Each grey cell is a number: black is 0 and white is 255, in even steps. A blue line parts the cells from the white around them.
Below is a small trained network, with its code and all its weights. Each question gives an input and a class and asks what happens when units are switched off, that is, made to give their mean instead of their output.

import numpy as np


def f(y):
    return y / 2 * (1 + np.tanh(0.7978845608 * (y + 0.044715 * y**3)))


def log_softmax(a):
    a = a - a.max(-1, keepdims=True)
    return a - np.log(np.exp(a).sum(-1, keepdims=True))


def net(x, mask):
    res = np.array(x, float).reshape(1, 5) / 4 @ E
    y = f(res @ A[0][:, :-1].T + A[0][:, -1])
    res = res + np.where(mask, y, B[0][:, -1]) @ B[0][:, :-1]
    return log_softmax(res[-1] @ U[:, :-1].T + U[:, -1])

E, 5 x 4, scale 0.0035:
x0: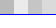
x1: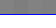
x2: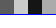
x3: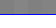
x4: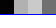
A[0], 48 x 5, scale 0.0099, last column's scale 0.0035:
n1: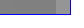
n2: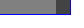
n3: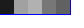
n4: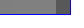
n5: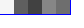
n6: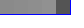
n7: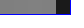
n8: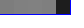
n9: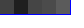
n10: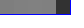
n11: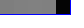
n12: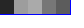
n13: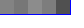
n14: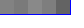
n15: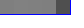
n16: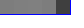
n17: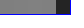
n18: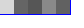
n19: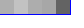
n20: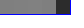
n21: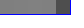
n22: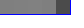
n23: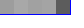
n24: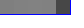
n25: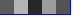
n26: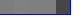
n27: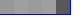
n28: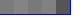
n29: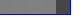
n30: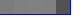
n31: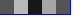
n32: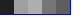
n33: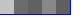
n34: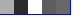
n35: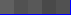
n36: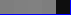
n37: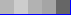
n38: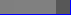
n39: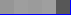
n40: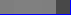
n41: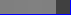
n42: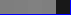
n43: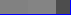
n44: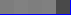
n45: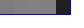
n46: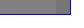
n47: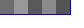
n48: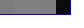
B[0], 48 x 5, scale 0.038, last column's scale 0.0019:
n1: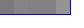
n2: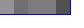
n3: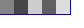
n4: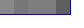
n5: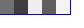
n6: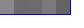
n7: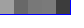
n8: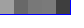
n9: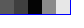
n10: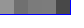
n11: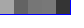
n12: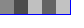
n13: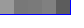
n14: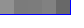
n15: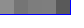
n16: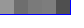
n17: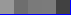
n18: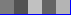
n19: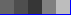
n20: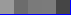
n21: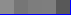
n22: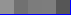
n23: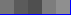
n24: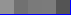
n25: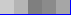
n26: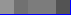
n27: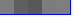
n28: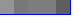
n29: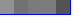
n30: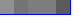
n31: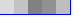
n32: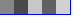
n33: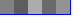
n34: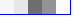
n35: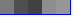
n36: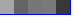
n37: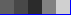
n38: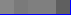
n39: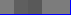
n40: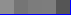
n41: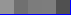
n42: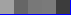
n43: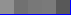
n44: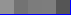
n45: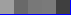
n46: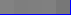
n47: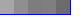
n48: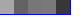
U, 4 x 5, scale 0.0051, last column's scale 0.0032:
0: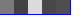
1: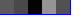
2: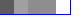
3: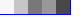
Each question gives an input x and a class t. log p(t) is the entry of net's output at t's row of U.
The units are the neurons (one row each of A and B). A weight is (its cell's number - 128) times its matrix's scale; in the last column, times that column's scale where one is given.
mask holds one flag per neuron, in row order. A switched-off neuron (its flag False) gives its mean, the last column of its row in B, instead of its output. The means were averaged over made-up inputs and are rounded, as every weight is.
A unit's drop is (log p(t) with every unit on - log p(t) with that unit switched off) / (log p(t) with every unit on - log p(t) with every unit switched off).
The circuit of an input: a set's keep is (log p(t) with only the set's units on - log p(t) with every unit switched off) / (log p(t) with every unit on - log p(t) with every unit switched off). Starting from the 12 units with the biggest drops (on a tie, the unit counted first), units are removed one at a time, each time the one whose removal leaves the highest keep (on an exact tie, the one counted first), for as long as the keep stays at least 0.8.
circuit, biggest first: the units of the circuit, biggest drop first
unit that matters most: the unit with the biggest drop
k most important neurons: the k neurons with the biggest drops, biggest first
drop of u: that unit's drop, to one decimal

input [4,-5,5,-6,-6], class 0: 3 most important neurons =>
[n5 n34 n18]
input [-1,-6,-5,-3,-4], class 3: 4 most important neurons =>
[n34 n3 n32 n12]
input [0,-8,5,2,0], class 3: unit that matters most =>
n31
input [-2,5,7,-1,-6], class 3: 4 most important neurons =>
[n31 n25 n3 n32]
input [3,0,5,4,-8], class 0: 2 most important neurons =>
[n5 n18]
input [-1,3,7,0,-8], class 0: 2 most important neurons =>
[n5 n18]
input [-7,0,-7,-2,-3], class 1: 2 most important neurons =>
[n9 n35]
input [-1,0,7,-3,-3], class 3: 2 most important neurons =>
[n31 n25]
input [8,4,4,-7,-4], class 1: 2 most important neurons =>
[n37 n19]
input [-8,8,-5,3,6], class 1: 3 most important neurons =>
[n9 n35 n5]
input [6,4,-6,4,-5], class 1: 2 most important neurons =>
[n37 n19]
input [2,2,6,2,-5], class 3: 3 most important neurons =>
[n31 n25 n3]
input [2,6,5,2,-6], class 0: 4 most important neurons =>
[n5 n34 n18 n33]
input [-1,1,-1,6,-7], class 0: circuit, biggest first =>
[n5]
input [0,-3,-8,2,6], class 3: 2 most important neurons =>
[n34 n5]
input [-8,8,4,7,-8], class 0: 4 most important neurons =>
[n5 n18 n33 n37]
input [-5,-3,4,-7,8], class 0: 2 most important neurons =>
[n3 n32]
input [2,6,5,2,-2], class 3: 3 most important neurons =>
[n31 n25 n9]
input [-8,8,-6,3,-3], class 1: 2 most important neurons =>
[n9 n35]
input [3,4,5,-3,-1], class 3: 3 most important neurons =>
[n31 n9 n25]
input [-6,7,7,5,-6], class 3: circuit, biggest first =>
[n31]
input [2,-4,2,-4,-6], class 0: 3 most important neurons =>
[n5 n18 n34]
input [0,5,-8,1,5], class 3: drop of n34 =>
1.2
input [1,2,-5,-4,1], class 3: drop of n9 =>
0.1
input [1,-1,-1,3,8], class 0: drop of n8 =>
0.0
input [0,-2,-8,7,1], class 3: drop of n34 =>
0.7
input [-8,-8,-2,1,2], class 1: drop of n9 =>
0.5
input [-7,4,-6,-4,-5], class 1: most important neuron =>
[n9]
